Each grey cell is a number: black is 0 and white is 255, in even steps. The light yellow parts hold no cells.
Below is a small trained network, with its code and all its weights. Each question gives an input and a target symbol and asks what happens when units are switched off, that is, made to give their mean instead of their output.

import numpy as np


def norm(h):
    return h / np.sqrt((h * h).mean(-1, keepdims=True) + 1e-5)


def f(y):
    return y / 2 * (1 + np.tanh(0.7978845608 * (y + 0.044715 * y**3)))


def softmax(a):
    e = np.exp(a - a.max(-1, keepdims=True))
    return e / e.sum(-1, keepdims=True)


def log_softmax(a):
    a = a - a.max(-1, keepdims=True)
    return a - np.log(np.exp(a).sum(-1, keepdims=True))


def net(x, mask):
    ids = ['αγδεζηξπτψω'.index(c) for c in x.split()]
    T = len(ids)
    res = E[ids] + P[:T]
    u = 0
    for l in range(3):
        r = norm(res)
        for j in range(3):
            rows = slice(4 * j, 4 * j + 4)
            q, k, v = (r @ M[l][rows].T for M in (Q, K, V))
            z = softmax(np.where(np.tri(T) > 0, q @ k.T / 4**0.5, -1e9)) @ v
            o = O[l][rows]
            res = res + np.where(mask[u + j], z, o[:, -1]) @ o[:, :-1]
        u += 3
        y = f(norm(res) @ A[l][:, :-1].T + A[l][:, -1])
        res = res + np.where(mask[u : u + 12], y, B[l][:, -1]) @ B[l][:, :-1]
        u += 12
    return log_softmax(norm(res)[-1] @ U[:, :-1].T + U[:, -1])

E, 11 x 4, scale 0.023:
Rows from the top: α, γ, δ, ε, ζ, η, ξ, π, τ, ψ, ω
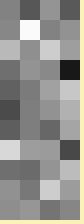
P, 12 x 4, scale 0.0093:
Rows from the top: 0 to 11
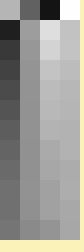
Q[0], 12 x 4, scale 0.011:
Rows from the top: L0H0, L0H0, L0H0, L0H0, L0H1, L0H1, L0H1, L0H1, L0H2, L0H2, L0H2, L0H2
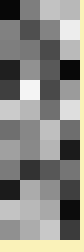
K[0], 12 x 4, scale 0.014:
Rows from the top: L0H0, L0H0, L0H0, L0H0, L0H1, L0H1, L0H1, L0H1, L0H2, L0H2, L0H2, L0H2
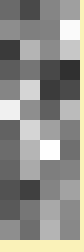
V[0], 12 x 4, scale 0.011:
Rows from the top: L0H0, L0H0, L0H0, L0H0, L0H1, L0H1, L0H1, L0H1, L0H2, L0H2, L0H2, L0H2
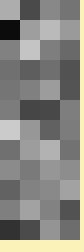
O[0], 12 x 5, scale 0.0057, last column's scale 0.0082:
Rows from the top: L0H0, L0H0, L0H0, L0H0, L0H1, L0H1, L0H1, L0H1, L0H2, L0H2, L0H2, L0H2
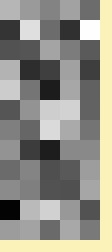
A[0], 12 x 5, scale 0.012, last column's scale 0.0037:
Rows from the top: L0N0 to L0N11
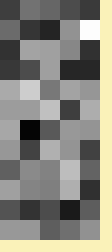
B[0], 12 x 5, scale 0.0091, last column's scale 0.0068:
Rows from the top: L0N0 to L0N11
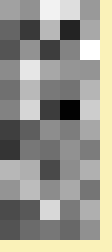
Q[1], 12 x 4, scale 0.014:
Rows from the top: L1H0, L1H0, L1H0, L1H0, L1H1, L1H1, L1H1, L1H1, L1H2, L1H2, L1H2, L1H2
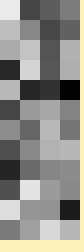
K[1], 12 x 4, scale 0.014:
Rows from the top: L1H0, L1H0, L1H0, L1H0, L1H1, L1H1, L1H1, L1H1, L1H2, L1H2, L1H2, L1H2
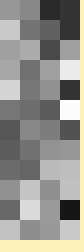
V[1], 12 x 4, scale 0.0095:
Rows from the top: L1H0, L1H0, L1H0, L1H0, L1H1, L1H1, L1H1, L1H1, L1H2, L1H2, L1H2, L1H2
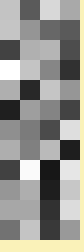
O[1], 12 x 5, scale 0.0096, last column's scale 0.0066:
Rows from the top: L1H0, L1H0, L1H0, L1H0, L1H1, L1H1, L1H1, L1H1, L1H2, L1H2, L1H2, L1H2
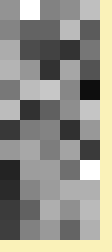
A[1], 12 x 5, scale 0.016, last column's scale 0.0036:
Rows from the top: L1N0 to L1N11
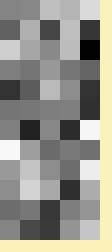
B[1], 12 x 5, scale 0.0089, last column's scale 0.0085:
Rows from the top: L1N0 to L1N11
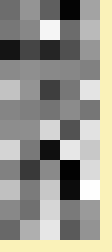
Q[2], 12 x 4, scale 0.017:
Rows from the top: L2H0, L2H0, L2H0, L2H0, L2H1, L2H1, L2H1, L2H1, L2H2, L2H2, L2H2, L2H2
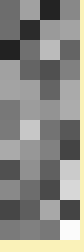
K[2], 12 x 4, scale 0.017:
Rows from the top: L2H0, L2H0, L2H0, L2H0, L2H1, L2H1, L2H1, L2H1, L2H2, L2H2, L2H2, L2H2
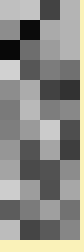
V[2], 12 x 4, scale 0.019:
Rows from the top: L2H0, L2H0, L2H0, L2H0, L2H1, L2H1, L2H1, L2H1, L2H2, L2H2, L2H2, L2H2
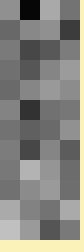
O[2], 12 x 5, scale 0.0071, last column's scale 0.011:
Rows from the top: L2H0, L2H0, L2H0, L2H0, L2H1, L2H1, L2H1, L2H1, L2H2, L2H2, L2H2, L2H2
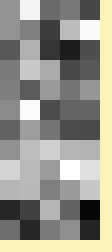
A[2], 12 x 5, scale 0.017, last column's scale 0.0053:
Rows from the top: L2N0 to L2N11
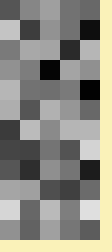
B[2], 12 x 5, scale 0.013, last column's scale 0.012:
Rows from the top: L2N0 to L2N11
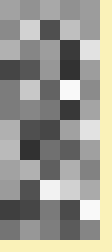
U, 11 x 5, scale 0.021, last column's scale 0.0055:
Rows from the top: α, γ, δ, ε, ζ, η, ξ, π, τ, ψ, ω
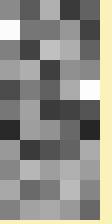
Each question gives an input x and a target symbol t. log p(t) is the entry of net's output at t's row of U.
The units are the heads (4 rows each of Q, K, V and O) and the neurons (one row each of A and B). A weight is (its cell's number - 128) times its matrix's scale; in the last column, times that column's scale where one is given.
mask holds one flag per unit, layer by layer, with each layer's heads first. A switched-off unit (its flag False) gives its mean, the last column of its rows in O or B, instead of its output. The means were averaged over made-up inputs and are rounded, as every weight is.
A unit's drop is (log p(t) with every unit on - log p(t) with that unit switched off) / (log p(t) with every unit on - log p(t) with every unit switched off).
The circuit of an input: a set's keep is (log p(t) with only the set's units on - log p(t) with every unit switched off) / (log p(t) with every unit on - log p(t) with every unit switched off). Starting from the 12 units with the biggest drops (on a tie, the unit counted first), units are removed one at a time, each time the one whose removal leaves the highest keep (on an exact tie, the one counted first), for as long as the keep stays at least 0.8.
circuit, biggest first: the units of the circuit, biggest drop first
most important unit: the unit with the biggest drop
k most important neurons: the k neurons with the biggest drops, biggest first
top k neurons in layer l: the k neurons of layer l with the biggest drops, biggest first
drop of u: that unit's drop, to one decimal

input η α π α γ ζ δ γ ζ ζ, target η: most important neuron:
(L0N2)
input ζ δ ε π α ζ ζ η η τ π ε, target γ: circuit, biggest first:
(L1H2; L1H1)
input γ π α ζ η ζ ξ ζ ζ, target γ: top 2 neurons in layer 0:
(L0N1; L0N2)
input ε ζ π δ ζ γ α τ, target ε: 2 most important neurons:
(L0N1; L1N9)
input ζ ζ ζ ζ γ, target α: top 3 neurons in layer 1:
(L1N9; L1N8; L1N4)
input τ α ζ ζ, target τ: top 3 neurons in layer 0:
(L0N5; L0N2; L0N6)
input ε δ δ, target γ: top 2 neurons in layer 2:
(L2N9; L2N4)
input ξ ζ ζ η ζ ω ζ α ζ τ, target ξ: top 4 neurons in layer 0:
(L0N5; L0N2; L0N8; L0N9)
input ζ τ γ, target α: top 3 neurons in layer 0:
(L0N5; L0N2; L0N9)
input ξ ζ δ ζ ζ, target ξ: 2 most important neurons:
(L0N5; L0N8)
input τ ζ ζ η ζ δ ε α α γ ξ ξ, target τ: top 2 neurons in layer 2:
(L2N10; L2N6)
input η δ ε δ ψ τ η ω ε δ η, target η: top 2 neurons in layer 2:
(L2N6; L2N10)
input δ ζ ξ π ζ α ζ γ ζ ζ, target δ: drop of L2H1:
0.3
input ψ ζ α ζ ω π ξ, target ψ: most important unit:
L0H0
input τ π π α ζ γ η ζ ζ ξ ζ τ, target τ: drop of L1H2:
0.2
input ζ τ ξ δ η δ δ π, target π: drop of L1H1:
1.7
